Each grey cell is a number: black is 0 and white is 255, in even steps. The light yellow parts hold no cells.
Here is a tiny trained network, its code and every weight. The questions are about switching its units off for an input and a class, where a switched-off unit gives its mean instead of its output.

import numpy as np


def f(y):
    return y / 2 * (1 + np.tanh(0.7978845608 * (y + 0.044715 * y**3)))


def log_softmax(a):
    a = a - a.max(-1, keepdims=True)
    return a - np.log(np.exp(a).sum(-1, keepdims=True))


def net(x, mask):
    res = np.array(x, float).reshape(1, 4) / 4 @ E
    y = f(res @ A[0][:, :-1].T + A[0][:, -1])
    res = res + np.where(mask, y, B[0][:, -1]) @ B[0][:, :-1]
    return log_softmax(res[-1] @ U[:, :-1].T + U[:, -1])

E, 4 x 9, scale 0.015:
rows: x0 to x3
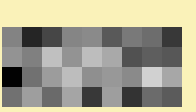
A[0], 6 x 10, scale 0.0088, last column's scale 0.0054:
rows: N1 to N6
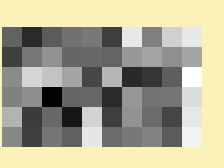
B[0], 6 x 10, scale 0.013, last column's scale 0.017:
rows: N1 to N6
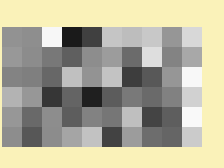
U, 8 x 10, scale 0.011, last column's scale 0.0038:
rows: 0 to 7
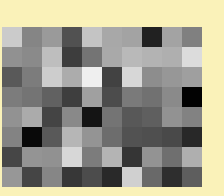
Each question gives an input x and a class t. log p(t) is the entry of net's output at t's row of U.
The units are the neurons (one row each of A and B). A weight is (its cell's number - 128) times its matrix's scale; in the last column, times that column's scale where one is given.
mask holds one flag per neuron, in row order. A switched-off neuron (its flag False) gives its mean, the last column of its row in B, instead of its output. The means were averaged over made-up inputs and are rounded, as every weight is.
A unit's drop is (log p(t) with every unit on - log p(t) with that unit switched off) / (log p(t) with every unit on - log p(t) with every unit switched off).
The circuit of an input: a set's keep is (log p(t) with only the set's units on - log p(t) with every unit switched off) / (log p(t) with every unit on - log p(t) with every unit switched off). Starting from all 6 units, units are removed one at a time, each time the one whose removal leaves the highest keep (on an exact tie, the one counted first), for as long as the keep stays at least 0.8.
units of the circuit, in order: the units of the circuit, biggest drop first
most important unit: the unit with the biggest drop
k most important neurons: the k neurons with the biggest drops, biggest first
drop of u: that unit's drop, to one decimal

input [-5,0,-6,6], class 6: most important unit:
N3
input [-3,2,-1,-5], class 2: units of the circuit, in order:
[N4 N3 N1]
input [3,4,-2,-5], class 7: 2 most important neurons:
[N3 N5]
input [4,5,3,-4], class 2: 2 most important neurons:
[N4 N6]
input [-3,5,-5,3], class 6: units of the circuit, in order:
[N3 N5]
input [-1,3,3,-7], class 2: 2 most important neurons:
[N6 N4]
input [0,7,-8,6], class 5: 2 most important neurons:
[N1 N3]
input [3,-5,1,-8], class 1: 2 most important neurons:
[N1 N2]
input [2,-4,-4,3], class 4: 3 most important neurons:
[N4 N6 N1]
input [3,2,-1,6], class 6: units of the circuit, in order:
[N5 N3]
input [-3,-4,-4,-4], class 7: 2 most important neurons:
[N3 N4]
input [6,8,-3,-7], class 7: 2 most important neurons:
[N5 N3]
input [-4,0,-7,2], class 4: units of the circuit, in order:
[N6 N1]
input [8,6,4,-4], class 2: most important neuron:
[N4]
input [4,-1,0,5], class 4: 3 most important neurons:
[N6 N4 N5]
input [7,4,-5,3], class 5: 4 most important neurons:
[N1 N3 N6 N2]
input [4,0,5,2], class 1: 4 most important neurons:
[N3 N5 N2 N6]
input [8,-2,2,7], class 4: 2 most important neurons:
[N4 N5]
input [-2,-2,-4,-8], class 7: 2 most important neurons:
[N5 N3]
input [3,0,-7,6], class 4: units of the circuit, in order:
[N4]
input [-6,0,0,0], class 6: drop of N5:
0.2
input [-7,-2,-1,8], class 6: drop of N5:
0.0
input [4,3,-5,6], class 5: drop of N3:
0.1
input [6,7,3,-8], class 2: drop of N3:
-0.1
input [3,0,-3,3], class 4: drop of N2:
-0.1
